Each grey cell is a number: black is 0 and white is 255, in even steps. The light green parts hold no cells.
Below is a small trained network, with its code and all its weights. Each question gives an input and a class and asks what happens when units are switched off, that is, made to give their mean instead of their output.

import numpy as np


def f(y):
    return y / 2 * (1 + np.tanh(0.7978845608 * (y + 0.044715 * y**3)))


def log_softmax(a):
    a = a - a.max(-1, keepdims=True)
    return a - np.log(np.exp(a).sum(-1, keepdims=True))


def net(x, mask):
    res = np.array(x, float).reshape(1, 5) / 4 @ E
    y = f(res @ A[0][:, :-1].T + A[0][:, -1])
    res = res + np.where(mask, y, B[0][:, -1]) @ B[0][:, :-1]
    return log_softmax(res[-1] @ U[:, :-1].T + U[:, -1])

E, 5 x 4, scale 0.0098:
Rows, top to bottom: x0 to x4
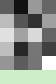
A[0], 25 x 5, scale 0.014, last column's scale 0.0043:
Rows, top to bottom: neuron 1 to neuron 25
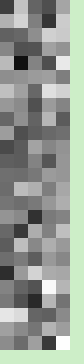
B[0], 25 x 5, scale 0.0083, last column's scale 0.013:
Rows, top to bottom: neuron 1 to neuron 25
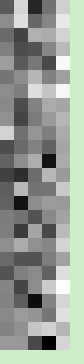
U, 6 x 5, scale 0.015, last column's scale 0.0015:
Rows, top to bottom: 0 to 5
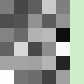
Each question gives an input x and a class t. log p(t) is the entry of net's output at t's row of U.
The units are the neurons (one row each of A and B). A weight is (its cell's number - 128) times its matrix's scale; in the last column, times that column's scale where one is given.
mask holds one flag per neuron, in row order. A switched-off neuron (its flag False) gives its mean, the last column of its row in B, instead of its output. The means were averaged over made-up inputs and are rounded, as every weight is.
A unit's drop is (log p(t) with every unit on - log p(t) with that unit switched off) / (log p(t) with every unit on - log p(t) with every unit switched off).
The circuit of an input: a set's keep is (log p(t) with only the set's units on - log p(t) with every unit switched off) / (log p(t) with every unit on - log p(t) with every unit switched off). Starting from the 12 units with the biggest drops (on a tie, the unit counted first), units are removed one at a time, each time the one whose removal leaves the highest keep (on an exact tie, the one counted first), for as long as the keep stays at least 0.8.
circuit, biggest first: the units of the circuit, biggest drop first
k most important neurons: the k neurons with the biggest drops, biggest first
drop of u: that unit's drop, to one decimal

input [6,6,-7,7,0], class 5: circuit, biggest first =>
(neuron 5)
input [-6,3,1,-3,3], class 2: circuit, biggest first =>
(neuron 7; neuron 1)
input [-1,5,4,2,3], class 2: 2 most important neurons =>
(neuron 7; neuron 25)
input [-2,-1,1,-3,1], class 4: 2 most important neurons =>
(neuron 25; neuron 22)
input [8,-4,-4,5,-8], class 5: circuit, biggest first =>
(neuron 25; neuron 5)
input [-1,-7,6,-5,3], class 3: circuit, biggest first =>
(neuron 14; neuron 21)
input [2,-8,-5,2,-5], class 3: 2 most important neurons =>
(neuron 1; neuron 3)
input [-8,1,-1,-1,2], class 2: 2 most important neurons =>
(neuron 7; neuron 25)
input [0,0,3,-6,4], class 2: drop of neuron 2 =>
0.1
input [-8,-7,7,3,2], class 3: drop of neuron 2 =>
0.2
